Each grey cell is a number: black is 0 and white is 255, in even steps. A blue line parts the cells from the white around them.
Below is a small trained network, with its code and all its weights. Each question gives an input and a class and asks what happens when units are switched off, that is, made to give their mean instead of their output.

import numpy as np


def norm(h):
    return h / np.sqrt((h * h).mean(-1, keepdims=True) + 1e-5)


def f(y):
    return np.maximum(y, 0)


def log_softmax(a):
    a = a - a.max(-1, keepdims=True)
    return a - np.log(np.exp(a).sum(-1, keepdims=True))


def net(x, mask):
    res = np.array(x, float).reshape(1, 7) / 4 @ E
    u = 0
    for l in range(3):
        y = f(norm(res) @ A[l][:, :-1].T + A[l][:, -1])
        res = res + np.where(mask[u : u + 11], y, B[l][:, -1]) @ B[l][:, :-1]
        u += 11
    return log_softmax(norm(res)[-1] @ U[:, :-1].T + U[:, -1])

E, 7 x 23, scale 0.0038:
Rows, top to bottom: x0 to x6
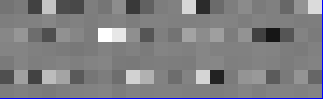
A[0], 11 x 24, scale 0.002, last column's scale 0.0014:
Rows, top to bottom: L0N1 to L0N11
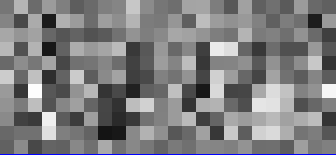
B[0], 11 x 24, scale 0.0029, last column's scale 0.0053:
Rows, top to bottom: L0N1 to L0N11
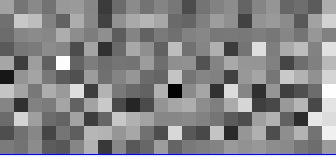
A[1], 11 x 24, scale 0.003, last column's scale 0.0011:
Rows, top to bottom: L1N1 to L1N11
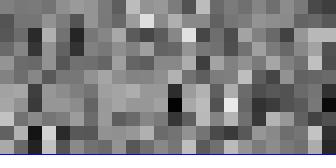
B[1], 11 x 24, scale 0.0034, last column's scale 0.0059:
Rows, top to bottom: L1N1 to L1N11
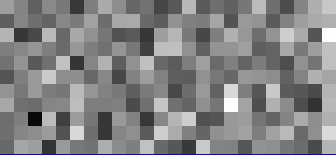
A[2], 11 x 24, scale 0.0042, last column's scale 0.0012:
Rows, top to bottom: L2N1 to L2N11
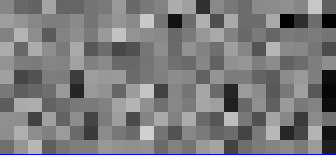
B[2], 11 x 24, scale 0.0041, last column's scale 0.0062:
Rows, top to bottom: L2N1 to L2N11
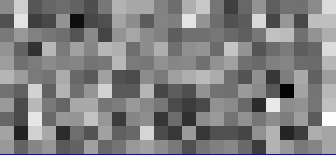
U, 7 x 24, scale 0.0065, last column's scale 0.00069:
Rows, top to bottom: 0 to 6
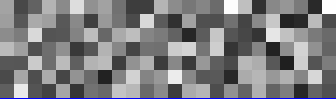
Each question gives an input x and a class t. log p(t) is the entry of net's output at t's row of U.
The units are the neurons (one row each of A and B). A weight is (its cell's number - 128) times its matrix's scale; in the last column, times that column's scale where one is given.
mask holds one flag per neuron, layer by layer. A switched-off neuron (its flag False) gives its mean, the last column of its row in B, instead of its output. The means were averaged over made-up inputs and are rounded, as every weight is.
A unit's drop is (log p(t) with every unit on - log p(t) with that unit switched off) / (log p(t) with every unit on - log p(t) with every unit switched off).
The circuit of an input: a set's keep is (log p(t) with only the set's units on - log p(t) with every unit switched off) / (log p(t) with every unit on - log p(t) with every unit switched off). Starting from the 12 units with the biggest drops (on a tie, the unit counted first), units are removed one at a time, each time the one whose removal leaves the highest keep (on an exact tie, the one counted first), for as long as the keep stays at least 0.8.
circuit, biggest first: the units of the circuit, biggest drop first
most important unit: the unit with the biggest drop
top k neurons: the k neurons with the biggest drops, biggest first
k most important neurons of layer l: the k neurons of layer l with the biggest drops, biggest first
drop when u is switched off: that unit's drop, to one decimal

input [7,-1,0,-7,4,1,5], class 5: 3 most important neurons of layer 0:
L0N7, L0N9, L0N8
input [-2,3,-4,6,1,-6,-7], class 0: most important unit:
L0N7
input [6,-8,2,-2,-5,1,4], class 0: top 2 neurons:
L1N3, L0N10
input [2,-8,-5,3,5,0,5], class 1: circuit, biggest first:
L0N7, L0N9
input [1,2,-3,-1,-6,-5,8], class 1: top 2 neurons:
L0N7, L1N3
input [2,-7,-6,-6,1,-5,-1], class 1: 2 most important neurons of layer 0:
L0N9, L0N7
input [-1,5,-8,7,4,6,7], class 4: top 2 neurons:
L2N7, L0N8
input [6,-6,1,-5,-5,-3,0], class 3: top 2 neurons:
L1N3, L2N1
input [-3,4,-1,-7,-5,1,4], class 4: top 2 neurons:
L0N7, L0N8
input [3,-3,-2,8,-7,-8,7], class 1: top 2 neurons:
L0N7, L2N10
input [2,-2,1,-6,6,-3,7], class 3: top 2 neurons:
L0N4, L0N6
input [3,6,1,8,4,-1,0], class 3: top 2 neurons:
L0N5, L1N3
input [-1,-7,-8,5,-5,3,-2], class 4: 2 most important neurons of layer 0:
L0N10, L0N8
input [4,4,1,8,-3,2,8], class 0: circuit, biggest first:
L1N3
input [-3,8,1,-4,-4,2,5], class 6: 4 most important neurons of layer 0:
L0N10, L0N4, L0N6, L0N7
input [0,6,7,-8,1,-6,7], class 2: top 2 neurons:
L0N8, L2N8
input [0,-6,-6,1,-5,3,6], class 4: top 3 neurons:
L0N8, L0N10, L2N7
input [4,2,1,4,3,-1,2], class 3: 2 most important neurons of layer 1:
L1N3, L1N5
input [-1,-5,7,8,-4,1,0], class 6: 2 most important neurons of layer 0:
L0N10, L0N6
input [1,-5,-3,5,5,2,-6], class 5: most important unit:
L0N9
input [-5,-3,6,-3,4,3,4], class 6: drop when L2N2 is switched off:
0.1
